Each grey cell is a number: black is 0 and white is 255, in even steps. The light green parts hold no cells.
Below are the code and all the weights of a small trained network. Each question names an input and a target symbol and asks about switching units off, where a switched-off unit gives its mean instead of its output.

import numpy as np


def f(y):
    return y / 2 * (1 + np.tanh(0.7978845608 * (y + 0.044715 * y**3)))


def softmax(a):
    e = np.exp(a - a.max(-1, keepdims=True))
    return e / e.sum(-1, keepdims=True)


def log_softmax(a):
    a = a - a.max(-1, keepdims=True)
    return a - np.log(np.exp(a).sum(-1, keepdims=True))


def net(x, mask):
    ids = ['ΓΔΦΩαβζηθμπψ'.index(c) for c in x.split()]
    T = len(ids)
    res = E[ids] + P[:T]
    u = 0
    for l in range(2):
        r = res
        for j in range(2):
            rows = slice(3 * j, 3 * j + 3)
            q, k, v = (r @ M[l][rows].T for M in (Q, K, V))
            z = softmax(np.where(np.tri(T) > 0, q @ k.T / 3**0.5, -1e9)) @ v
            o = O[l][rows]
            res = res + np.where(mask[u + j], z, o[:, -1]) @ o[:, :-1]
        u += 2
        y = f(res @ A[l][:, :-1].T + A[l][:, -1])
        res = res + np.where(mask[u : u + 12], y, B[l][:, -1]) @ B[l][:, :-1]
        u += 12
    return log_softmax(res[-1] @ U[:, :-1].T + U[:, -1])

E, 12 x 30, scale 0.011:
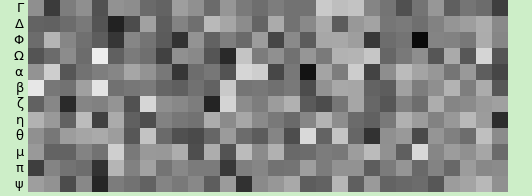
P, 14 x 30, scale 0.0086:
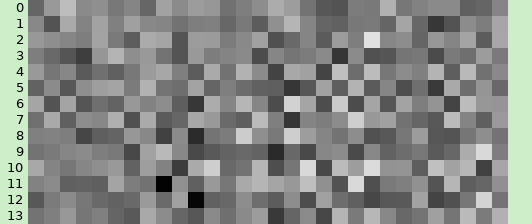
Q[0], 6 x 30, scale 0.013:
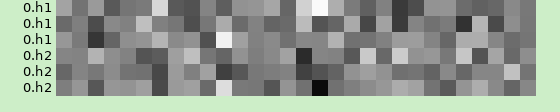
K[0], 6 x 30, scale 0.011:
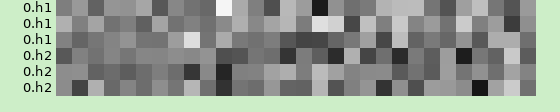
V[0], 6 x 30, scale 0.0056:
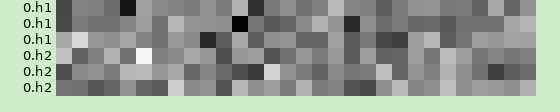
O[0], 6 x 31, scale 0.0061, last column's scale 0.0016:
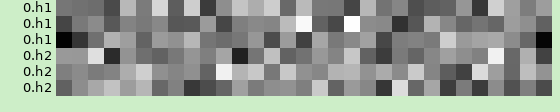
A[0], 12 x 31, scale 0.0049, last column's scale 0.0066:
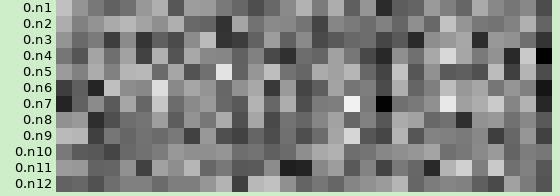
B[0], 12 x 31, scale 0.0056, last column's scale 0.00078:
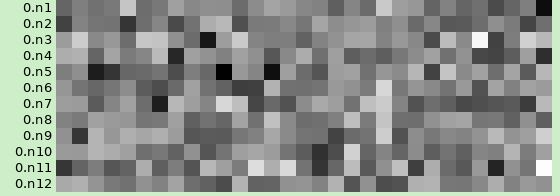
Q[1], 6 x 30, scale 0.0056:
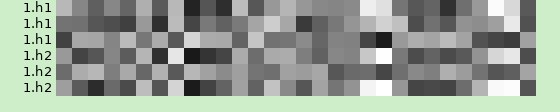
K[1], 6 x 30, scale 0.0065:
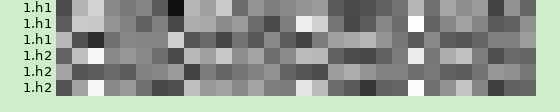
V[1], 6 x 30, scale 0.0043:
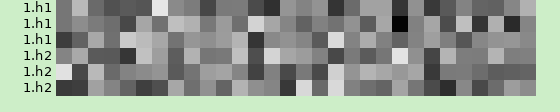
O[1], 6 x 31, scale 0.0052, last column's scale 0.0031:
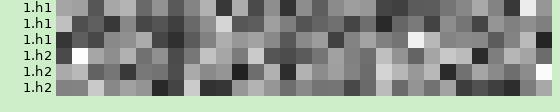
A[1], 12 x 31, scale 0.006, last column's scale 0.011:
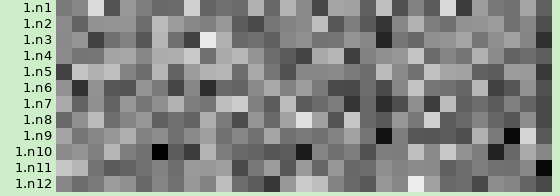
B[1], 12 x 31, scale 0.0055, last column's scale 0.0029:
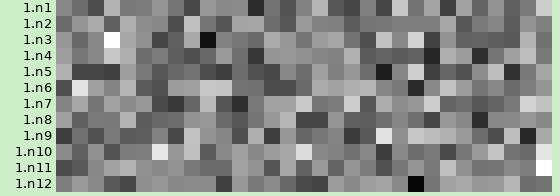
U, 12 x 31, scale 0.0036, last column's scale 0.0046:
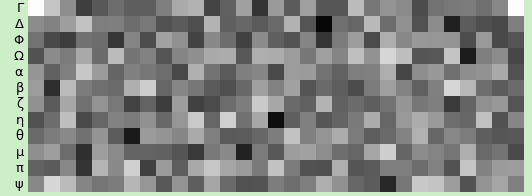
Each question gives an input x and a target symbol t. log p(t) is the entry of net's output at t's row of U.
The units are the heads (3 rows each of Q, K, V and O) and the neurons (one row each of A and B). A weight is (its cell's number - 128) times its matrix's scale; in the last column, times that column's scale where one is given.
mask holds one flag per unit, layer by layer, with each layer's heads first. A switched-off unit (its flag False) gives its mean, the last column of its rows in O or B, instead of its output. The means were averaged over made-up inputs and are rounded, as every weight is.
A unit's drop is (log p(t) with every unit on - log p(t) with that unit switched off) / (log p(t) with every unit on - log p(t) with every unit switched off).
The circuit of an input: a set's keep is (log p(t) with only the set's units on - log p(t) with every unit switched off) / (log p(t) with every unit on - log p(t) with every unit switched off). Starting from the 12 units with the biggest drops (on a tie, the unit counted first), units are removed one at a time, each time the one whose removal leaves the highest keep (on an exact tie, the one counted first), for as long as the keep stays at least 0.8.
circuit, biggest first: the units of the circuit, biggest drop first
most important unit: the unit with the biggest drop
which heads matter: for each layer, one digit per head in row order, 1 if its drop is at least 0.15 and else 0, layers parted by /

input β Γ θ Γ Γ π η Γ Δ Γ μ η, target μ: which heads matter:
01 / 00
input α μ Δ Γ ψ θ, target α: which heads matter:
01 / 11
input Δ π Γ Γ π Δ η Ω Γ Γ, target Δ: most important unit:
1.h2
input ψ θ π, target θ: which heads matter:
10 / 00
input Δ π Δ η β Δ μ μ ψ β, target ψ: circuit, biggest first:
0.n3, 0.h2
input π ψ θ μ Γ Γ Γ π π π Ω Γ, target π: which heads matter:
10 / 11
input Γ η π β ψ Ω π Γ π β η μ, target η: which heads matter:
11 / 00
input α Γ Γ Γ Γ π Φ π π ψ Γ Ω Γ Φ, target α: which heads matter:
01 / 11
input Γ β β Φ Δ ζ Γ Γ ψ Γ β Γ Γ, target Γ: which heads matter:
10 / 00
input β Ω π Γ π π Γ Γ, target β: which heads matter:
10 / 11
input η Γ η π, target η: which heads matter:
10 / 00
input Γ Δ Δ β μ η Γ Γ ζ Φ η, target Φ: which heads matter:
11 / 00
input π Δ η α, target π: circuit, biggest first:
1.h1, 1.n10, 1.h2, 0.h1
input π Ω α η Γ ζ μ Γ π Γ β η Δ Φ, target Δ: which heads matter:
01 / 00
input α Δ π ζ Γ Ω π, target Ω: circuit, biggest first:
0.h2
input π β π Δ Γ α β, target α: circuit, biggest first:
0.h2, 1.n4, 0.h1
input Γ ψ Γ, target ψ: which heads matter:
11 / 00
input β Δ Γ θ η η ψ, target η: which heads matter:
11 / 00
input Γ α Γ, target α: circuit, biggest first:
0.h2, 0.h1, 1.n4
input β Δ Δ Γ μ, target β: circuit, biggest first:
1.h2, 0.h1
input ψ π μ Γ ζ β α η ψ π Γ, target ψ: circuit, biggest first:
1.h1, 0.h2, 1.h2, 0.n3
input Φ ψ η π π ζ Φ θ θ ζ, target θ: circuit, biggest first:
0.h1, 0.n7
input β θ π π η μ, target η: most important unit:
0.n11
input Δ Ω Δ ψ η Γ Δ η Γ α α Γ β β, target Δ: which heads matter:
01 / 11
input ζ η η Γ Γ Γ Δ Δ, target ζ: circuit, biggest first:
1.h2, 1.n7, 1.h1, 0.h1
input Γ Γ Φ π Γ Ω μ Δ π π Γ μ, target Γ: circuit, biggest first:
0.h1, 1.h2
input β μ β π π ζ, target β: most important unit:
1.h2
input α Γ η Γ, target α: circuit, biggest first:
1.n3, 1.h2, 1.h1
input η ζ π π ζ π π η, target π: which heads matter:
10 / 00
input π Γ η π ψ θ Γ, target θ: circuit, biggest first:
0.h1, 0.n7
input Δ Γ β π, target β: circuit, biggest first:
0.h1, 1.n10
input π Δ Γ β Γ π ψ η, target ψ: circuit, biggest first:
0.h2, 0.n3
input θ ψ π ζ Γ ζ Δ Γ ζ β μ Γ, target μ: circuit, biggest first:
0.h2, 0.n5
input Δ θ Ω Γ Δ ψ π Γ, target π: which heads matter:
10 / 00
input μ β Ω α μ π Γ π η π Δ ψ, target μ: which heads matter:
11 / 11
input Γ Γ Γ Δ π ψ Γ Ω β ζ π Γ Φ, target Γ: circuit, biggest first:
0.h1
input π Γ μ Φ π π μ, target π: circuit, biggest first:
0.h1, 1.h1
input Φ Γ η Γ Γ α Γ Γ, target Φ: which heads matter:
01 / 11
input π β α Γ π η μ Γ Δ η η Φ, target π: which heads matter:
10 / 11
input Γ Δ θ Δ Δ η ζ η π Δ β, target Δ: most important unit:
0.h2
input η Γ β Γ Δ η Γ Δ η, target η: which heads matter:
10 / 11
